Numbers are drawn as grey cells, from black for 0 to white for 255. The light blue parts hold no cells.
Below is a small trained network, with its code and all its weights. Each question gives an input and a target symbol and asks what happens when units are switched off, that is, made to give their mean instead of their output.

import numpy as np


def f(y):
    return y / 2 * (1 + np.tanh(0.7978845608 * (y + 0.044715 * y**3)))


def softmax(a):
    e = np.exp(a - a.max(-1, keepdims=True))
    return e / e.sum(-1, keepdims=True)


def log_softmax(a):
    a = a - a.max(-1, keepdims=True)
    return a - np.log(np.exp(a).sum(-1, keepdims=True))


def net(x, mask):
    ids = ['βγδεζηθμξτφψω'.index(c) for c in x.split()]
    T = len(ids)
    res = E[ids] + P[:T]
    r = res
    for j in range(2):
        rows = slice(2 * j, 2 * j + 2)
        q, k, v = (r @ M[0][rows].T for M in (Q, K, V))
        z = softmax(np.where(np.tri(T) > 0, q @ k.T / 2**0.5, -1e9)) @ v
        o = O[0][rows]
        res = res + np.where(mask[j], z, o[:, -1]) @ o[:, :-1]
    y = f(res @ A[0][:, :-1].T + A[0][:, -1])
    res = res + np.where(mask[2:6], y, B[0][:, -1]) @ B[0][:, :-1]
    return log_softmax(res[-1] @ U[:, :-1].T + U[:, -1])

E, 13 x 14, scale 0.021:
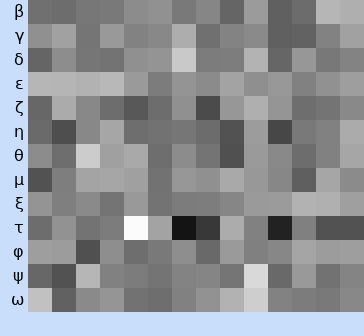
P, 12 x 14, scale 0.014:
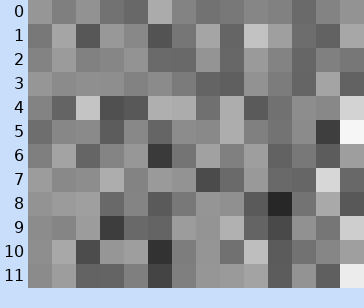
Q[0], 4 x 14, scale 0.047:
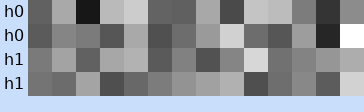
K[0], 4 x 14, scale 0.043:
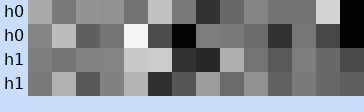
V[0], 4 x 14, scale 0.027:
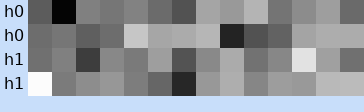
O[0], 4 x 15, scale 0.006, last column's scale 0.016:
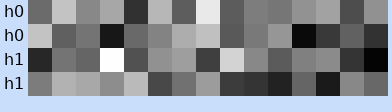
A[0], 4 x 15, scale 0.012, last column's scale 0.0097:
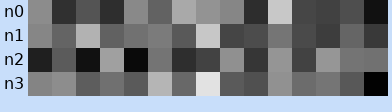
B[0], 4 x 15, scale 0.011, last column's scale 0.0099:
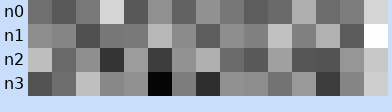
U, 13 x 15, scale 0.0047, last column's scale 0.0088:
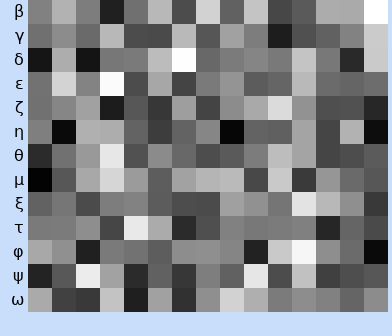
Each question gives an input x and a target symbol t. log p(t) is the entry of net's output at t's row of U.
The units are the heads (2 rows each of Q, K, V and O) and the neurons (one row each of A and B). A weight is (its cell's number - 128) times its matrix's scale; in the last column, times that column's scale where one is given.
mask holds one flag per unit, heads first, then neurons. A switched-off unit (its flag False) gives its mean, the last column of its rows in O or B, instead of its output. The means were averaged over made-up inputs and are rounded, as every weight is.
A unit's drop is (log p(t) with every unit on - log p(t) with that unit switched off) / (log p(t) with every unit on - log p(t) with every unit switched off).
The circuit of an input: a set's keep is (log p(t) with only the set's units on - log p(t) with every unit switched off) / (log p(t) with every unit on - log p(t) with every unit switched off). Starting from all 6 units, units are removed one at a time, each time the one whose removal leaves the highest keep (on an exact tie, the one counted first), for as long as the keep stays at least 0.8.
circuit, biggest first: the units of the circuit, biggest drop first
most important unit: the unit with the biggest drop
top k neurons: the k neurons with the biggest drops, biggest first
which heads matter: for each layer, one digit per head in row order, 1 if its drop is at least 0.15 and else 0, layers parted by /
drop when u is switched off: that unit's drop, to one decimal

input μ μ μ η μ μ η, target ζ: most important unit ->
h0
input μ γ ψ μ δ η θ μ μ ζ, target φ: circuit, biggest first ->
(n1 h1 h0 n0)
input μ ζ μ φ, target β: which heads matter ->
01
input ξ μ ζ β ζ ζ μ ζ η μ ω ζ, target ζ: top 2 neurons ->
(n3 n1)
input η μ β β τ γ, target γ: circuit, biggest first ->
(h1 n1)
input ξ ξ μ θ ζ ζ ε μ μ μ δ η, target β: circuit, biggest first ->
(h0 n3)
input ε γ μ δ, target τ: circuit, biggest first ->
(h0 h1)
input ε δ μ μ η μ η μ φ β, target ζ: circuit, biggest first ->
(h0 n3 n1)
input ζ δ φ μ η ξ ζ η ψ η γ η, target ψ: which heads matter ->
10
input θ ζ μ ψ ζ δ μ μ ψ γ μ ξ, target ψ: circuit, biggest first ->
(h0 n3)
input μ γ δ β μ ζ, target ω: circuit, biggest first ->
(h0 n0 h1)
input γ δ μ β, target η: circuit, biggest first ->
(h0 n0)
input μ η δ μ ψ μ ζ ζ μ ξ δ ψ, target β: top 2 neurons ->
(n3 n0)
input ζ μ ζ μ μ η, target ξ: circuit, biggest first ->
(h0)
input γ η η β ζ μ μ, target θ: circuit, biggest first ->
(n0 h0 n1 n3)
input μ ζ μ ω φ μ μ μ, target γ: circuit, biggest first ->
(h1 h0)
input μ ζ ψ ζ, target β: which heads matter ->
01
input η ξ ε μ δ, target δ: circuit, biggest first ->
(n1 h1 h0)
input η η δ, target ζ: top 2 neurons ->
(n3 n1)
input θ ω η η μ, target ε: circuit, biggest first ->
(h0)
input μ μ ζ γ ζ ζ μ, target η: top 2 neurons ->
(n0 n1)
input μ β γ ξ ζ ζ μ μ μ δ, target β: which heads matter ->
00
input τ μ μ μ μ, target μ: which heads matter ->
01
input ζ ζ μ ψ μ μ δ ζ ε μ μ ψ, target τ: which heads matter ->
11
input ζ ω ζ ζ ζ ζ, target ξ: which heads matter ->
10
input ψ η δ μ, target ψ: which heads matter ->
10
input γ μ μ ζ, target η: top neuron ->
(n0)
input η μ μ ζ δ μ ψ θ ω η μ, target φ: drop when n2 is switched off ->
0.0
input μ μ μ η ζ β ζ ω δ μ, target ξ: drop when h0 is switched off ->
1.4
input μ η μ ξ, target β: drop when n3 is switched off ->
0.2
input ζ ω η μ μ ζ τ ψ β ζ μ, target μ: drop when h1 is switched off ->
1.5
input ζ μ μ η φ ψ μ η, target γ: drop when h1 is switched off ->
0.7
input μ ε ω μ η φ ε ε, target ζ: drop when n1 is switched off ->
0.1
